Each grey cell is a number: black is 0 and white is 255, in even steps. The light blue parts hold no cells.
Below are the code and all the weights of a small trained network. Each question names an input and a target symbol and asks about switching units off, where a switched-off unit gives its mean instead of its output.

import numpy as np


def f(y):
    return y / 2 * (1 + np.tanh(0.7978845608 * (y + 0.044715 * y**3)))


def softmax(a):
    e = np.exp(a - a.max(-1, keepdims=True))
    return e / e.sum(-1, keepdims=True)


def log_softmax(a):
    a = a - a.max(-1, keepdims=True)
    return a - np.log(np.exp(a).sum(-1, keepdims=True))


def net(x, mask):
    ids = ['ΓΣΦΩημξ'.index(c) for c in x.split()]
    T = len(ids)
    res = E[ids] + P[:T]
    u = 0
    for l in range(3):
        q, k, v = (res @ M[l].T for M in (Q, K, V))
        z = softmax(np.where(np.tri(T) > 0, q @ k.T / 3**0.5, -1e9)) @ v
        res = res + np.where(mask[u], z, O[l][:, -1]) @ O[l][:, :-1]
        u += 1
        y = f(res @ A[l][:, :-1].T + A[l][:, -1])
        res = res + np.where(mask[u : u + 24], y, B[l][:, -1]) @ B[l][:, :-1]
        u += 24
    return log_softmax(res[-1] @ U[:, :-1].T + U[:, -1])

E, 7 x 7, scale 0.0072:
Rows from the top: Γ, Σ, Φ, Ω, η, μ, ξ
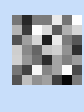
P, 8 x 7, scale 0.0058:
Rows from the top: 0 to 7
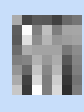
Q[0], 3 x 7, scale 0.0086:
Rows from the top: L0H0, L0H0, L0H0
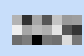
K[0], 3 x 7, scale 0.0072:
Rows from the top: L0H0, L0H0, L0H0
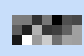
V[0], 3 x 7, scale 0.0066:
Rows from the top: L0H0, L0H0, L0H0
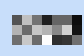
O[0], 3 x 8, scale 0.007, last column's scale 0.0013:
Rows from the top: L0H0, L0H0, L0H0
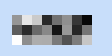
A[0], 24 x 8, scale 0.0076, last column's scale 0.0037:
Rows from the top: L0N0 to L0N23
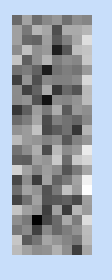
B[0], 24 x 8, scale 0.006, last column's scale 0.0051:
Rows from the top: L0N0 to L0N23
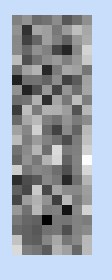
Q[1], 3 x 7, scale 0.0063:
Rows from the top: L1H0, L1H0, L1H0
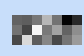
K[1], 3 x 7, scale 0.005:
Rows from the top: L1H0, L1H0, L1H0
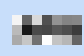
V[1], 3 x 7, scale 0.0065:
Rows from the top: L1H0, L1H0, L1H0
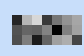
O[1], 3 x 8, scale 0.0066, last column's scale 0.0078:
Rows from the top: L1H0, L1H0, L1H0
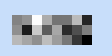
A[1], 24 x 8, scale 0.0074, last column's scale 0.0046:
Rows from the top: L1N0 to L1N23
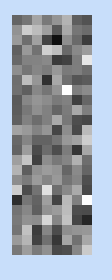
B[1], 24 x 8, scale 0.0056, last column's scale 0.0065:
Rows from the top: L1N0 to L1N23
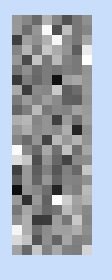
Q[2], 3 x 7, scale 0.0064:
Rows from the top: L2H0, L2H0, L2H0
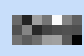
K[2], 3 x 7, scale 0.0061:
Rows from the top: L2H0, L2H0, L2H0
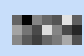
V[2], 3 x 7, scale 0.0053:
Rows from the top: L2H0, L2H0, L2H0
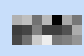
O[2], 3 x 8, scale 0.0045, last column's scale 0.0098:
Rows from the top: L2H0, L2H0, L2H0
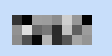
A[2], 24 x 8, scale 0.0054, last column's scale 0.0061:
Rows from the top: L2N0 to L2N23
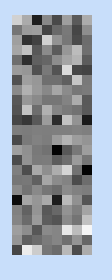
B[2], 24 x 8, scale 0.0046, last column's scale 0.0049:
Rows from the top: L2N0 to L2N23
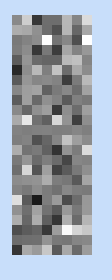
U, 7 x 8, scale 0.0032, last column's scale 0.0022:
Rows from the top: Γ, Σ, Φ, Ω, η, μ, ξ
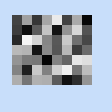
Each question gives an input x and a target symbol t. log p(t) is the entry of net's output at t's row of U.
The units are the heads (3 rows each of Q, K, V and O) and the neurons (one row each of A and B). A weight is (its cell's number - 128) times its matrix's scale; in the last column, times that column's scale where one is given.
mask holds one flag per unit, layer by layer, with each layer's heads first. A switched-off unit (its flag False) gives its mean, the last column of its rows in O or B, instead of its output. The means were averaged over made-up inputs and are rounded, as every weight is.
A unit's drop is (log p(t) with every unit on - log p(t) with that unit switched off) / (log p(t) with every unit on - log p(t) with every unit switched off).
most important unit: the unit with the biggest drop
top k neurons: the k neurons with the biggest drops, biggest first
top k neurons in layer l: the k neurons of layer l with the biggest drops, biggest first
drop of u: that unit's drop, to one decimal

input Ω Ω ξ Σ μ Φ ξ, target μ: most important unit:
L2H0
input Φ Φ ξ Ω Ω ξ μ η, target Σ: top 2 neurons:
L1N1, L1N6
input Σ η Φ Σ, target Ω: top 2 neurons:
L1N17, L2N10
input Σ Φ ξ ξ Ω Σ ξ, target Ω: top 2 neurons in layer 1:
L1N13, L1N17
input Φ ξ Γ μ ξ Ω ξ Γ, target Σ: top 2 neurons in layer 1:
L1N1, L1N6
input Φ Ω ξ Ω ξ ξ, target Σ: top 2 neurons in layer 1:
L1N1, L1N6
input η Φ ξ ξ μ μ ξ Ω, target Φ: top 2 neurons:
L0N20, L0N8
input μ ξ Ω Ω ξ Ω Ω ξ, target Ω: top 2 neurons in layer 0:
L0N23, L0N18
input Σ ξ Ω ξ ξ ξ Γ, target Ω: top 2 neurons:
L1N17, L0N1
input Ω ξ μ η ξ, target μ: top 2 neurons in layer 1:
L1N18, L1N4
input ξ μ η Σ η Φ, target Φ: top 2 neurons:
L2N23, L1N6
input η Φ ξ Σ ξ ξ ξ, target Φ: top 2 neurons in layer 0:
L0N20, L0N8
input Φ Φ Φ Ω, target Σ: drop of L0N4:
0.0
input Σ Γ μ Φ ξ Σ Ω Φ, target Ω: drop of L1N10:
0.1
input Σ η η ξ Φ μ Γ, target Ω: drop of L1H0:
0.2
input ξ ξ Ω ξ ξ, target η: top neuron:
L2N2
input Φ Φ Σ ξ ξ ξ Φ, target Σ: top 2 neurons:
L1N1, L1N6
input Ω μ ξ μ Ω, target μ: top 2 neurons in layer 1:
L1N13, L1N22
